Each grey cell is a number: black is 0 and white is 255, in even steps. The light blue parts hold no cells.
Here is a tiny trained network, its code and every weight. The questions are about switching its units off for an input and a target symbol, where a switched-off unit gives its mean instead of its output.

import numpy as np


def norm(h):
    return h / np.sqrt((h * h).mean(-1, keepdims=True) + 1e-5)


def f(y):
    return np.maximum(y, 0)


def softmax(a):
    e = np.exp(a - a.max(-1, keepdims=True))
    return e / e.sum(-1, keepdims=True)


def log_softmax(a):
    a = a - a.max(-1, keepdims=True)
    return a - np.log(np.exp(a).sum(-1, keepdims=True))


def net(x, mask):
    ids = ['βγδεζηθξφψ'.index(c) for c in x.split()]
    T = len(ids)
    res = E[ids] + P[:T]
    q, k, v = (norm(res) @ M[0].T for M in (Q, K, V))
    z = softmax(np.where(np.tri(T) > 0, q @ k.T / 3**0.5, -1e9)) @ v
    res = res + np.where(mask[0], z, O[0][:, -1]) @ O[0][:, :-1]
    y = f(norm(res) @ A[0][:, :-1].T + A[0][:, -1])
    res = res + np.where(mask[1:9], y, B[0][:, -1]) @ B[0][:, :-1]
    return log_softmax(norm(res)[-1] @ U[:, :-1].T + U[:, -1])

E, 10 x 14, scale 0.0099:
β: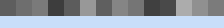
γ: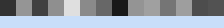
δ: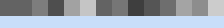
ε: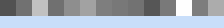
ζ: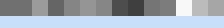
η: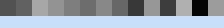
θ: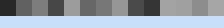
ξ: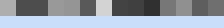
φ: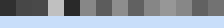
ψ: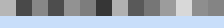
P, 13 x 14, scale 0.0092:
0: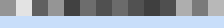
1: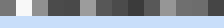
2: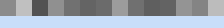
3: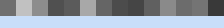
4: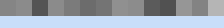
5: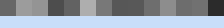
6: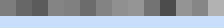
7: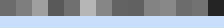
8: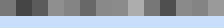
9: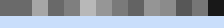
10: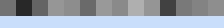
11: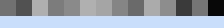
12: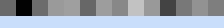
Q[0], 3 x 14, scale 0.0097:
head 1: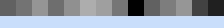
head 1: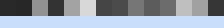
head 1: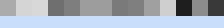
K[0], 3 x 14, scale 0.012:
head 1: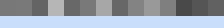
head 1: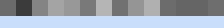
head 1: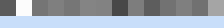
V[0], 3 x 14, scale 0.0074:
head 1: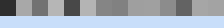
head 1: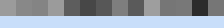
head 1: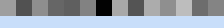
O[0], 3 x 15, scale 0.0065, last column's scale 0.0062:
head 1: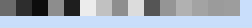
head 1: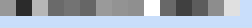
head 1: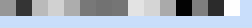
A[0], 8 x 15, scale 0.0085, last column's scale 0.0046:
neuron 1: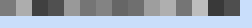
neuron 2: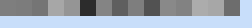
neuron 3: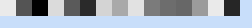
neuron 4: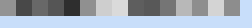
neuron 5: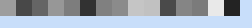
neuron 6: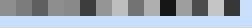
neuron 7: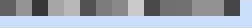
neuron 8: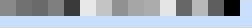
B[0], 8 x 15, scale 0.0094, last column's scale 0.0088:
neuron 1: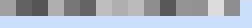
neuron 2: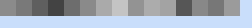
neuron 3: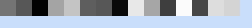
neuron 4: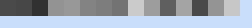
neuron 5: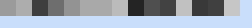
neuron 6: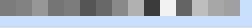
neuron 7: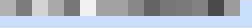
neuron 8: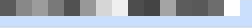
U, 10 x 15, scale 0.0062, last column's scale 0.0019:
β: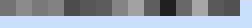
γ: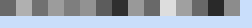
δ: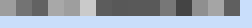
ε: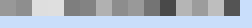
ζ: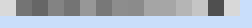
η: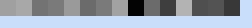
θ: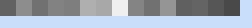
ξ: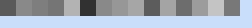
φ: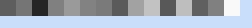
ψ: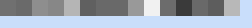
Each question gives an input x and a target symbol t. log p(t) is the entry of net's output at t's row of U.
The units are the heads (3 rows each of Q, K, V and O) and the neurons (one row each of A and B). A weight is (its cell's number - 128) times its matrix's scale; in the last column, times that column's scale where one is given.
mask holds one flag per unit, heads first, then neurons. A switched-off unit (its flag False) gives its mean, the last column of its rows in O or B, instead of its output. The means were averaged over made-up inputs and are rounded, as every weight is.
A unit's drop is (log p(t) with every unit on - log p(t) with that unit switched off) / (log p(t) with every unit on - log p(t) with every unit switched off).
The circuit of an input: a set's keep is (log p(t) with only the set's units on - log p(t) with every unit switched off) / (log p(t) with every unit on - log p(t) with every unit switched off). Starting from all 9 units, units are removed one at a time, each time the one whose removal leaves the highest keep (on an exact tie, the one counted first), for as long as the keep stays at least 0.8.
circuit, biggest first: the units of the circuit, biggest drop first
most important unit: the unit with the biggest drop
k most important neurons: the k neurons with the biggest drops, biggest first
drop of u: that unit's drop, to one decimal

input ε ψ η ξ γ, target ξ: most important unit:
head 1
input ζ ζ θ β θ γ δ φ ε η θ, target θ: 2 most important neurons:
neuron 3; neuron 7
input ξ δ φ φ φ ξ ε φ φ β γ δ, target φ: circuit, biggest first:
head 1; neuron 4
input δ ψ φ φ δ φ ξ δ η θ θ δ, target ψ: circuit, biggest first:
head 1; neuron 5
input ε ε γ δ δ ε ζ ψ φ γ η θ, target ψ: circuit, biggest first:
head 1; neuron 8; neuron 5
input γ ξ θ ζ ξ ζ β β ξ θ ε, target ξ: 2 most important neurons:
neuron 6; neuron 3
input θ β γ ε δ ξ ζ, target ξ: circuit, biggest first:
head 1; neuron 6; neuron 5
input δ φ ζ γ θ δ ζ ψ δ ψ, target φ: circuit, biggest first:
head 1; neuron 4
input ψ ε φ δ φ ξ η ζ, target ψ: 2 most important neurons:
neuron 8; neuron 5
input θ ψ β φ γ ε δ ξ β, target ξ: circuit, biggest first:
head 1; neuron 6
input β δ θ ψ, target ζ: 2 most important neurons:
neuron 8; neuron 3
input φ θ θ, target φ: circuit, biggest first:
neuron 3; head 1
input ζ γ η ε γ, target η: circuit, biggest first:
neuron 5; head 1
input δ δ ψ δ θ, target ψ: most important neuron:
neuron 8
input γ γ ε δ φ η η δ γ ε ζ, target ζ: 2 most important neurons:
neuron 8; neuron 2
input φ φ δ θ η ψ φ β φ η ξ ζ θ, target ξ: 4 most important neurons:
neuron 6; neuron 8; neuron 5; neuron 3
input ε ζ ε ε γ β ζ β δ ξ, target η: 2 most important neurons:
neuron 3; neuron 8
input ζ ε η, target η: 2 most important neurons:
neuron 5; neuron 8
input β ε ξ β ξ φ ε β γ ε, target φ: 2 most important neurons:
neuron 4; neuron 8
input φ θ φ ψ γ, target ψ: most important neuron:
neuron 8
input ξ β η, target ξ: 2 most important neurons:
neuron 6; neuron 8
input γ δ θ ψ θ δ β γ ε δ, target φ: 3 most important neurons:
neuron 4; neuron 8; neuron 5
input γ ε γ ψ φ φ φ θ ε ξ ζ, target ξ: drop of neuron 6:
0.5
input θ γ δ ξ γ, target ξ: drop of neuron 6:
0.7
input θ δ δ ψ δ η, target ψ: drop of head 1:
0.2
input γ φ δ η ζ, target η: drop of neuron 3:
0.1
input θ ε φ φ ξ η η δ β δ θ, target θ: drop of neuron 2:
0.8
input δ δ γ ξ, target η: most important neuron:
neuron 3
